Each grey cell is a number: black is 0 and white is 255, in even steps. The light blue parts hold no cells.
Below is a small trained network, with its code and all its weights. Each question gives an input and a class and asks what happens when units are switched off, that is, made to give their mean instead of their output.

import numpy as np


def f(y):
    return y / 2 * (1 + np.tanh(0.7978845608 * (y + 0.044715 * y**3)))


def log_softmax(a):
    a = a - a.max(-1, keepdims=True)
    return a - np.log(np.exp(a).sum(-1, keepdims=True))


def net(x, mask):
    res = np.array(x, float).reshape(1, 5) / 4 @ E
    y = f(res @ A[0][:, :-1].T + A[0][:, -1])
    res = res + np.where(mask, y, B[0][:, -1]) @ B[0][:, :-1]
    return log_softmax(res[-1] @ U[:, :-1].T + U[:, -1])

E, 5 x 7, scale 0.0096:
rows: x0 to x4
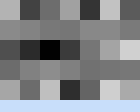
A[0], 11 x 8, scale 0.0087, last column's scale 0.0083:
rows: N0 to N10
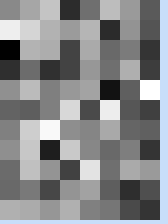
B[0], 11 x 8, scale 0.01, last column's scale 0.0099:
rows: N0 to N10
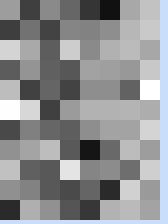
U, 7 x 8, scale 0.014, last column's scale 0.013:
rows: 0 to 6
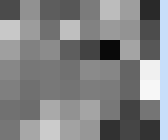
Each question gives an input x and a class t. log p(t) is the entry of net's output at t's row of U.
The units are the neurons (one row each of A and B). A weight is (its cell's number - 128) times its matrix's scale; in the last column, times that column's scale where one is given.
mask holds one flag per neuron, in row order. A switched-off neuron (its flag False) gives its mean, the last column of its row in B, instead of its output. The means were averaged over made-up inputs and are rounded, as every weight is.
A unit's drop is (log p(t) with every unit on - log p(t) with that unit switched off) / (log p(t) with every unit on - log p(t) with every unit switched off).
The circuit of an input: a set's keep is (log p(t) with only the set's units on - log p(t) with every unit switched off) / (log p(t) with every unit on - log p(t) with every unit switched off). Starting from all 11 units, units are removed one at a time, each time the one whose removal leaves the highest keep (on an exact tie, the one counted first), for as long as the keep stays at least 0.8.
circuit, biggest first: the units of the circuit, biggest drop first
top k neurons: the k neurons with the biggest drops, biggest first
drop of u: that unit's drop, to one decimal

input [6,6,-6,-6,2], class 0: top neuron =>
N10
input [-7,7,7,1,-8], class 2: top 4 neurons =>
N9, N7, N6, N1
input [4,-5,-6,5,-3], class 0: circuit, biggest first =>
N10, N6
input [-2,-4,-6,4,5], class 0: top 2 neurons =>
N6, N1
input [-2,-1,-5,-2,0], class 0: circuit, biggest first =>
N1, N6
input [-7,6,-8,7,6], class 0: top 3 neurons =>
N6, N1, N10
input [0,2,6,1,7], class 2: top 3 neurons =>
N0, N6, N1
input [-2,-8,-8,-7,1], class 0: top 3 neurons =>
N1, N6, N10
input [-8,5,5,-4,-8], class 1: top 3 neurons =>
N8, N2, N0
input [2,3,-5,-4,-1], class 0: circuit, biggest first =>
N10, N1, N6
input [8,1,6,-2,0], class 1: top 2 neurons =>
N5, N6
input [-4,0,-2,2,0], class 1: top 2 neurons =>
N8, N2
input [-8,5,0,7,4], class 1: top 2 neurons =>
N2, N8
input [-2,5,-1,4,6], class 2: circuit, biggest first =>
N0
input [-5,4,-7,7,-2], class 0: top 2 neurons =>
N1, N6
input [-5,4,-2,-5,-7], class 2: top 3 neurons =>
N7, N9, N5
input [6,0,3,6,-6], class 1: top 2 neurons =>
N5, N0
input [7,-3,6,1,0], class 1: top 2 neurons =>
N5, N6
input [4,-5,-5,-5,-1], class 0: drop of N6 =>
0.2
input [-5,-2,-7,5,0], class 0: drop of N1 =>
0.4
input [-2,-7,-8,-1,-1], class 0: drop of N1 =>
0.1
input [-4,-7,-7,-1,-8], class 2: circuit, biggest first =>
N9
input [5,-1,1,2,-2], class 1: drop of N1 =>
0.1
